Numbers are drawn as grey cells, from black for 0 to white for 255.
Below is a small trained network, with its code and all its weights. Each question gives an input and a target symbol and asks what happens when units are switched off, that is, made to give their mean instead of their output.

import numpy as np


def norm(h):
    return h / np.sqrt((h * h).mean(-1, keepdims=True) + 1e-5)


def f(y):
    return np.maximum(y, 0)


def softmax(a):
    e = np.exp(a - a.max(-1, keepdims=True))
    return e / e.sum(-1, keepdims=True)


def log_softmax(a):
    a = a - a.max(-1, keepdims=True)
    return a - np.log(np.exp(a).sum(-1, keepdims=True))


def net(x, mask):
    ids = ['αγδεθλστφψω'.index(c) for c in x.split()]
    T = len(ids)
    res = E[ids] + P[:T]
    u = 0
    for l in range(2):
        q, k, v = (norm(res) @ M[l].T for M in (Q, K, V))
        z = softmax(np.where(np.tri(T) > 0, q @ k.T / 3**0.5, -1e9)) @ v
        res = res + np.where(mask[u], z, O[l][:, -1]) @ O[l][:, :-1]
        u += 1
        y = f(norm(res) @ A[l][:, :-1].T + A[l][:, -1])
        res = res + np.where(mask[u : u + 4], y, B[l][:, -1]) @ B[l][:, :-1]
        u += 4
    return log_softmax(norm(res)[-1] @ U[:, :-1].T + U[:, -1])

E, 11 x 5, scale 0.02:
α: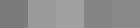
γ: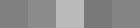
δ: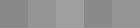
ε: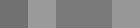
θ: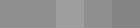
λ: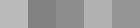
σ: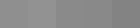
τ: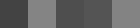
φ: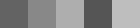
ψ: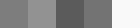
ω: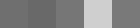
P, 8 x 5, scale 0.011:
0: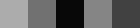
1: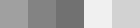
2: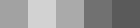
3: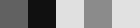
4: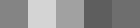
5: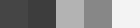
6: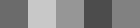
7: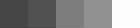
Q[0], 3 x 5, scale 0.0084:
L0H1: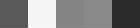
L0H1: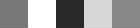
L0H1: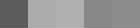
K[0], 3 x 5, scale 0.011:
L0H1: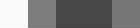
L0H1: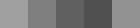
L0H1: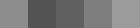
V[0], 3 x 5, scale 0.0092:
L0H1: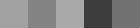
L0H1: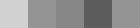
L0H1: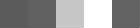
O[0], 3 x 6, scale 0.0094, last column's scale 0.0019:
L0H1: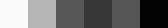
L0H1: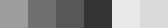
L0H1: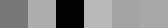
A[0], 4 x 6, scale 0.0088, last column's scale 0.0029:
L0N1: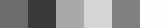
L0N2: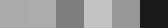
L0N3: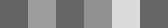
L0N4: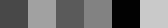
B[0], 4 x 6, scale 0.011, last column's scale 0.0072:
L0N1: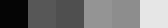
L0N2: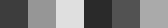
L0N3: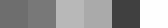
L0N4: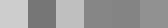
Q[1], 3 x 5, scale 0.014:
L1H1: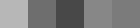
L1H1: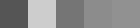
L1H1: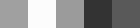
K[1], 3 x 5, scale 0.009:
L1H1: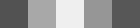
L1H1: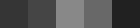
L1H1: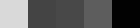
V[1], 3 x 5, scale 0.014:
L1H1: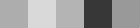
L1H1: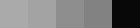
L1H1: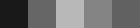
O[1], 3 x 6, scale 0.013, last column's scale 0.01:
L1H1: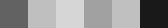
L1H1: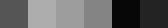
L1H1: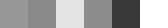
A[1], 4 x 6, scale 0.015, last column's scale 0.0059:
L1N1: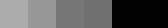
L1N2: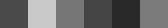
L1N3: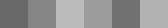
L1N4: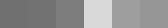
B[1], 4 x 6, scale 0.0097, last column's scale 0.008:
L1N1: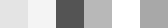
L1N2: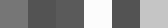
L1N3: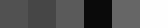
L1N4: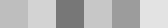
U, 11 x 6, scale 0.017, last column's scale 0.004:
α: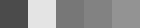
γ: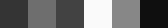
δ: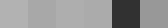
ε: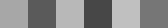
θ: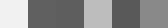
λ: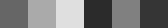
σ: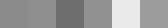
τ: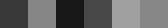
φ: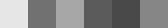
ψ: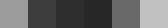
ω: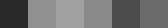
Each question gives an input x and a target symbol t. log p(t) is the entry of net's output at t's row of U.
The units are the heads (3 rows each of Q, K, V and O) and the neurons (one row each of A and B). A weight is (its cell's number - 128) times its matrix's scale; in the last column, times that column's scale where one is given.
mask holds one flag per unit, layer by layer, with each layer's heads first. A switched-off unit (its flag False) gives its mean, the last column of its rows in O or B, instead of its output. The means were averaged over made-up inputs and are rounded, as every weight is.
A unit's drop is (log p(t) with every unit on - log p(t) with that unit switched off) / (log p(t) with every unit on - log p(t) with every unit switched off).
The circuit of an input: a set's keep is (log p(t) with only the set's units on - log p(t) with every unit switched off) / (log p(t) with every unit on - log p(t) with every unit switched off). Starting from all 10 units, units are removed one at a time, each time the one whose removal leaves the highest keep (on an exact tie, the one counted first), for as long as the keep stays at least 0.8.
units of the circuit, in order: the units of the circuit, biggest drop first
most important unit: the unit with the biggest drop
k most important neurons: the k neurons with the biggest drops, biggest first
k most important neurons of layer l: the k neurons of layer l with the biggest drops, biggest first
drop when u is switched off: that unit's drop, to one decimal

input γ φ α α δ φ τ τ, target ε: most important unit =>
L1H1
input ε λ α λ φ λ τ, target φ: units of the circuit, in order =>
(L0H1, L0N1, L1H1)
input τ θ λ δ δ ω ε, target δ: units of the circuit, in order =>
(L0H1, L1H1)
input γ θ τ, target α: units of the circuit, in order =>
(L1H1, L0H1, L0N3)
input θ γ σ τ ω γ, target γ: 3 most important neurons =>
(L0N1, L1N4, L0N4)
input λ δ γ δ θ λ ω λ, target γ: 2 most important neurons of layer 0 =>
(L0N1, L0N3)
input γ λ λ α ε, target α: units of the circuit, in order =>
(L1H1, L0H1, L0N3)
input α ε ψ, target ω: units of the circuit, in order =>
(L1H1, L0N1)
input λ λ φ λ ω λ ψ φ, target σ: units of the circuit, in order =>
(L1H1, L0H1)
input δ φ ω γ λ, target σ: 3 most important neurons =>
(L0N3, L0N1, L0N2)
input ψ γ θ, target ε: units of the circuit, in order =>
(L0H1, L1H1)
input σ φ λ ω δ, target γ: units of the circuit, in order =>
(L1H1, L0N1, L1N2, L0N3)
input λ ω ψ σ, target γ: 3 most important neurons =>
(L0N1, L0N3, L1N1)
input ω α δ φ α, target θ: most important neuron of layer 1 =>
(L1N1)
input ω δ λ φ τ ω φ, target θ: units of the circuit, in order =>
(L1H1, L1N1)
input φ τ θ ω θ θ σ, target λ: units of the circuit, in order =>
(L0H1, L1H1)
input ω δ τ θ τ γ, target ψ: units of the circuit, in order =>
(L1H1, L0H1, L0N1)
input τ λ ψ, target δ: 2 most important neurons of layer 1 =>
(L1N2, L1N1)
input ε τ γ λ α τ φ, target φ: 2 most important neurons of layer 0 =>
(L0N1, L0N2)
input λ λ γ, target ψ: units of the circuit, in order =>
(L1H1)
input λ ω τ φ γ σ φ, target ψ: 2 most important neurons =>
(L0N3, L0N2)
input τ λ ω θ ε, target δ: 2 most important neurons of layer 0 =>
(L0N2, L0N4)
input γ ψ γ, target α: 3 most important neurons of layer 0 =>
(L0N3, L0N2, L0N1)
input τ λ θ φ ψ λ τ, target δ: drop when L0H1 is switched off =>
0.8
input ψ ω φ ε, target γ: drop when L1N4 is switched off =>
0.2
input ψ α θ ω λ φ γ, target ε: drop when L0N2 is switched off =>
0.2
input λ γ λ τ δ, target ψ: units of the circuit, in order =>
(L1H1)
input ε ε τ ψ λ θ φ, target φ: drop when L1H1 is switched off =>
0.5
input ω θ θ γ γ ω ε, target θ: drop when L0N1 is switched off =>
0.0
